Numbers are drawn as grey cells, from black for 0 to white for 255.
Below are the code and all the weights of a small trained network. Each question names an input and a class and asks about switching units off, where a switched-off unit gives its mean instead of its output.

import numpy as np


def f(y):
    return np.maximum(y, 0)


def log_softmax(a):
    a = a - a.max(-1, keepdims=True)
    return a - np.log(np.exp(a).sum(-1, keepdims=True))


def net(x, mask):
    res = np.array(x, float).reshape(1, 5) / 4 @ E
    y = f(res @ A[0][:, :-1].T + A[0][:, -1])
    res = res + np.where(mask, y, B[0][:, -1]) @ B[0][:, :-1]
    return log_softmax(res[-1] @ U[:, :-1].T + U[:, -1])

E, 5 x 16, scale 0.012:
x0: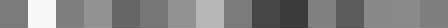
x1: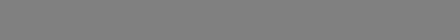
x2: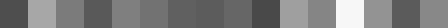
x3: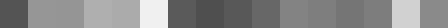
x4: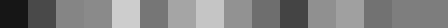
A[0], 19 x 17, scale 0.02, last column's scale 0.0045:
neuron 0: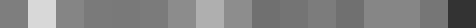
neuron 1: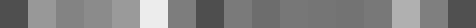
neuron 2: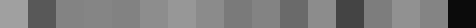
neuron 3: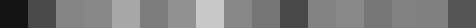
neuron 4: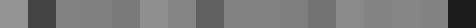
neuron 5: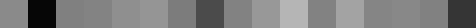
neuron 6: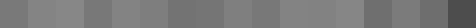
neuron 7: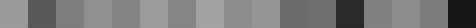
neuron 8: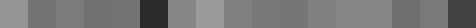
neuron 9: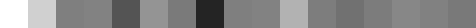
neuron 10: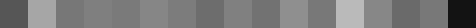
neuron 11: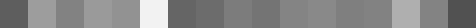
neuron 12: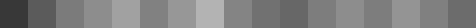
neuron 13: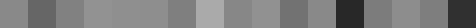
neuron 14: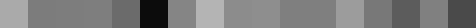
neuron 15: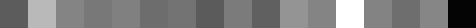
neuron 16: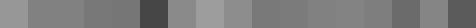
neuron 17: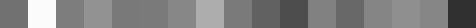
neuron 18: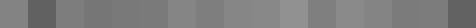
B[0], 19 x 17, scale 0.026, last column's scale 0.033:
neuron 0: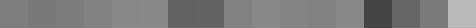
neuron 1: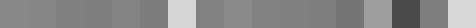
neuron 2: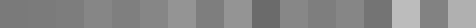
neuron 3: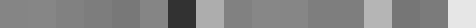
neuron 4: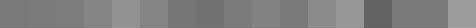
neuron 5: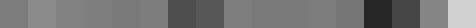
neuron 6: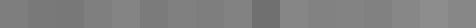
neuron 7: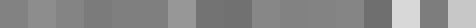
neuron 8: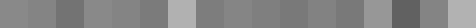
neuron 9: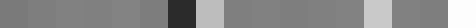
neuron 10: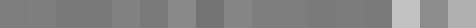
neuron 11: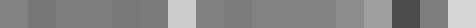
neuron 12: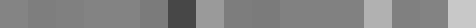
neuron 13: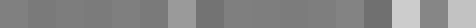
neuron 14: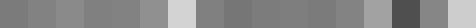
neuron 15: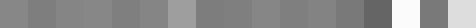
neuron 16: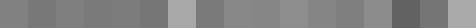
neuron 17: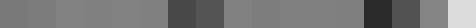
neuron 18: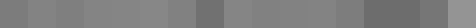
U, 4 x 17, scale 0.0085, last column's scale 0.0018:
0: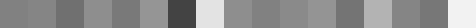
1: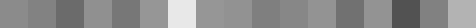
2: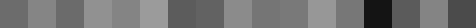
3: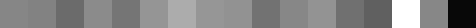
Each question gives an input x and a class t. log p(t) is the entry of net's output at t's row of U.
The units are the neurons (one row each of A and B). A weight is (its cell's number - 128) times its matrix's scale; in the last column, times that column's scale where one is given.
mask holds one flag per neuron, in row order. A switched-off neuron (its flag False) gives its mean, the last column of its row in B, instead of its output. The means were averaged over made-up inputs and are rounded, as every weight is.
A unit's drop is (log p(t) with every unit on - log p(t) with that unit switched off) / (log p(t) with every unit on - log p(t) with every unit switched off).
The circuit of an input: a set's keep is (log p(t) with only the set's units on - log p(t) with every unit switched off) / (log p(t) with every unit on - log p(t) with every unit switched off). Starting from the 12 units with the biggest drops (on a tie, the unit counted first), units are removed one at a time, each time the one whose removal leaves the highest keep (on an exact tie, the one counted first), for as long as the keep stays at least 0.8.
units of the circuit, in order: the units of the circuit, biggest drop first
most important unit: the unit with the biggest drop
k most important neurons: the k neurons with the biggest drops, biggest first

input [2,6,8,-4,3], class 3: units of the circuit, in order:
neuron 15
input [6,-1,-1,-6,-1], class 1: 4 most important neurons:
neuron 14; neuron 5; neuron 8; neuron 16
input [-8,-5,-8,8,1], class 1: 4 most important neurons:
neuron 1; neuron 11; neuron 17; neuron 15
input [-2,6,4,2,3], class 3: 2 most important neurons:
neuron 9; neuron 15
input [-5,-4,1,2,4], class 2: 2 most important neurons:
neuron 5; neuron 9
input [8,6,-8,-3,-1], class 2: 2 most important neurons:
neuron 17; neuron 0
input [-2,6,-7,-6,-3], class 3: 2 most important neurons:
neuron 7; neuron 1
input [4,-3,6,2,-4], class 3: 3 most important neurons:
neuron 15; neuron 3; neuron 5
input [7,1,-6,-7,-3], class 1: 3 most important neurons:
neuron 14; neuron 5; neuron 8
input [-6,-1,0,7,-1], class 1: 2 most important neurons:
neuron 1; neuron 11
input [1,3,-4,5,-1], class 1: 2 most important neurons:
neuron 15; neuron 1
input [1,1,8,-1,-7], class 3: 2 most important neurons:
neuron 15; neuron 3
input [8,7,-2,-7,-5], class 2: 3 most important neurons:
neuron 17; neuron 0; neuron 1
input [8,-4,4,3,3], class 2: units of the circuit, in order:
neuron 17
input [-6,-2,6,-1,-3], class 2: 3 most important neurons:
neuron 5; neuron 7; neuron 13
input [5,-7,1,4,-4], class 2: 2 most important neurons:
neuron 17; neuron 3
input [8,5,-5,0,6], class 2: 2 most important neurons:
neuron 17; neuron 9
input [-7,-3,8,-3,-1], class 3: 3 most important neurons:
neuron 15; neuron 17; neuron 10
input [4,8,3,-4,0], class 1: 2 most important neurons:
neuron 5; neuron 14
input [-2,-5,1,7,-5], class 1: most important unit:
neuron 1
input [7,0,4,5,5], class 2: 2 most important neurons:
neuron 17; neuron 9
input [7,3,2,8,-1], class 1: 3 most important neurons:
neuron 1; neuron 11; neuron 5
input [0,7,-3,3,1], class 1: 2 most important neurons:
neuron 15; neuron 9
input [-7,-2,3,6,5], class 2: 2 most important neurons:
neuron 5; neuron 9
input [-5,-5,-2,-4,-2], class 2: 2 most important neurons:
neuron 5; neuron 1
